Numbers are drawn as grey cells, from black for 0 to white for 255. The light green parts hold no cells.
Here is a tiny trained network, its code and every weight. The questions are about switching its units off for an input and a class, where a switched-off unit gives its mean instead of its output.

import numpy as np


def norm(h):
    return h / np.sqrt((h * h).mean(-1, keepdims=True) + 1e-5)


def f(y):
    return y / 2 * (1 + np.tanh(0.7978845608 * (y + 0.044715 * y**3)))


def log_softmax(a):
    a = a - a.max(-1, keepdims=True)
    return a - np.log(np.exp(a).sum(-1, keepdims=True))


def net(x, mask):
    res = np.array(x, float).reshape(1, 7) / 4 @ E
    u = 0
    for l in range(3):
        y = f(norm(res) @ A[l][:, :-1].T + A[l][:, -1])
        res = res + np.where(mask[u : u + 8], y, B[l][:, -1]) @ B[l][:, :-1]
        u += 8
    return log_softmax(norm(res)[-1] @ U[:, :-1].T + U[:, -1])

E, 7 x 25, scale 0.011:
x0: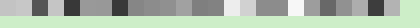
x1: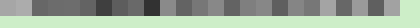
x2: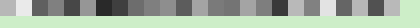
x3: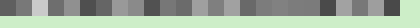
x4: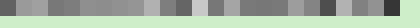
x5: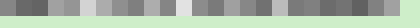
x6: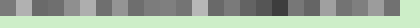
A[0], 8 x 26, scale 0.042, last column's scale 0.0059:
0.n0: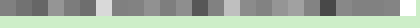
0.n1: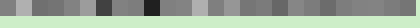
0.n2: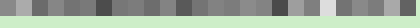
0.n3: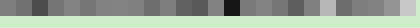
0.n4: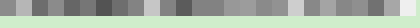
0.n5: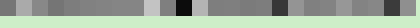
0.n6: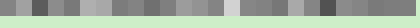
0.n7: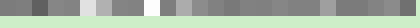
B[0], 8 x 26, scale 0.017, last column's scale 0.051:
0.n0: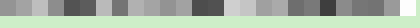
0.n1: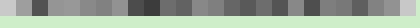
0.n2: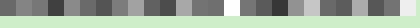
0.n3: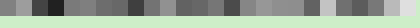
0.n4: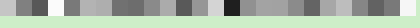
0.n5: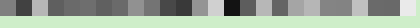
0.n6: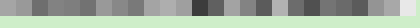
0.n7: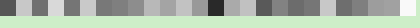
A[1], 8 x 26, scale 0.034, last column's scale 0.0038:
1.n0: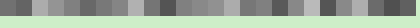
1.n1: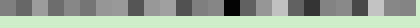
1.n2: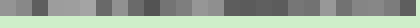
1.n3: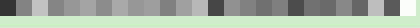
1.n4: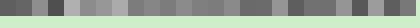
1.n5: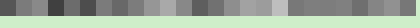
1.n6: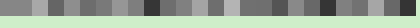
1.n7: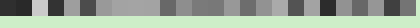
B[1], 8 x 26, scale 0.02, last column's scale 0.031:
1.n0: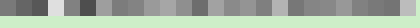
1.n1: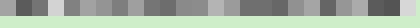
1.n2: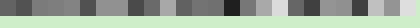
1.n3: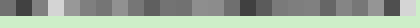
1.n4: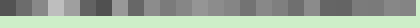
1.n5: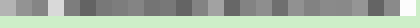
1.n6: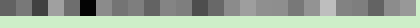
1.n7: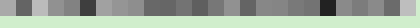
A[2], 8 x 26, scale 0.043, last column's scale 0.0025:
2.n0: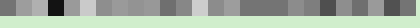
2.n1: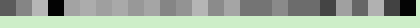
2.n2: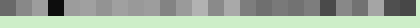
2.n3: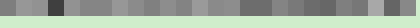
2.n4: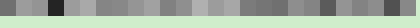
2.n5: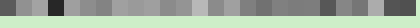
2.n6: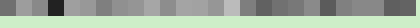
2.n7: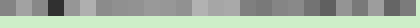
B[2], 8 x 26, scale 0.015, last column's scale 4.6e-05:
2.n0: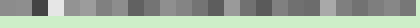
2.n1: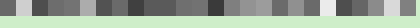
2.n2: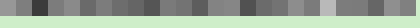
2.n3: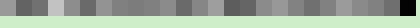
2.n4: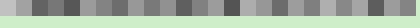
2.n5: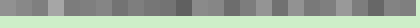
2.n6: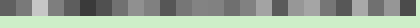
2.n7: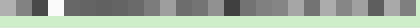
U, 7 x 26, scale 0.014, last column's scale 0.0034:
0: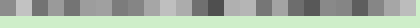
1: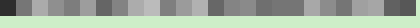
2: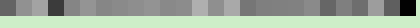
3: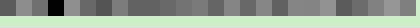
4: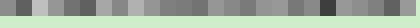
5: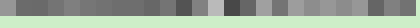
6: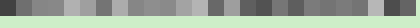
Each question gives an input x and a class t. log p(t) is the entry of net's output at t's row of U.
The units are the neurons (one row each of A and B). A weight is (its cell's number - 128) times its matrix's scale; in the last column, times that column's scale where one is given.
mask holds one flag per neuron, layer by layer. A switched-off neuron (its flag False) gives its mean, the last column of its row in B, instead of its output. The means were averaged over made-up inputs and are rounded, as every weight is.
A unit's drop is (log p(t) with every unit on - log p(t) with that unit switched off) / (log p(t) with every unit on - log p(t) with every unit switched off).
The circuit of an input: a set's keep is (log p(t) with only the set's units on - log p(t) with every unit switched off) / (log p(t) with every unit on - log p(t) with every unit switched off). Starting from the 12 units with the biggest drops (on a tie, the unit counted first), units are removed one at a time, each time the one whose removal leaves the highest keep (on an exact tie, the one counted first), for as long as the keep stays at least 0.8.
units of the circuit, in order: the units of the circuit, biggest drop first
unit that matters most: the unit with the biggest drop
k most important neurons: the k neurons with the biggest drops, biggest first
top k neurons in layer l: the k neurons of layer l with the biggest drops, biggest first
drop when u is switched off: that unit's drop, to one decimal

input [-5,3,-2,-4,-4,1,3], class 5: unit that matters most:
1.n1
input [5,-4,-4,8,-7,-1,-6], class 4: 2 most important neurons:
(0.n7; 0.n4)
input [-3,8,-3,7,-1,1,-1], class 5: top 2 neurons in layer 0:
(0.n2; 0.n7)
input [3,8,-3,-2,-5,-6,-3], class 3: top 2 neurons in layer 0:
(0.n2; 0.n3)
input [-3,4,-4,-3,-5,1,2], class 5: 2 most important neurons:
(0.n2; 1.n1)
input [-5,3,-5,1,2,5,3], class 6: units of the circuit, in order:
(0.n5; 0.n0; 0.n4; 0.n6)
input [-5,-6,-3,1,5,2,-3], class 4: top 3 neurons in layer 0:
(0.n1; 0.n4; 0.n3)
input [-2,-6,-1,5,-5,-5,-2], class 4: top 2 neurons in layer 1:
(1.n1; 1.n2)
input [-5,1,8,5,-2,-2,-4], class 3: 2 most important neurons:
(0.n2; 0.n3)
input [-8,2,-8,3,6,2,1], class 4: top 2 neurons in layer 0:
(0.n7; 0.n4)
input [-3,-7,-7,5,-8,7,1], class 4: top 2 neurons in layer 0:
(0.n3; 0.n4)
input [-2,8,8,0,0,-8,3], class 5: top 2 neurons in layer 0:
(0.n4; 0.n5)
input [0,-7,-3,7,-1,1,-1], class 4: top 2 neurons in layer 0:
(0.n7; 0.n4)
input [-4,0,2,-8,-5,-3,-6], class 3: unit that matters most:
0.n2
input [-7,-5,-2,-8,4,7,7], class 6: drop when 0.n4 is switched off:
0.2
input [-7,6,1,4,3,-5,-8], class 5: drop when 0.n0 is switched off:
0.0
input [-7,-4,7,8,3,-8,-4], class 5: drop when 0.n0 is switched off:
0.1
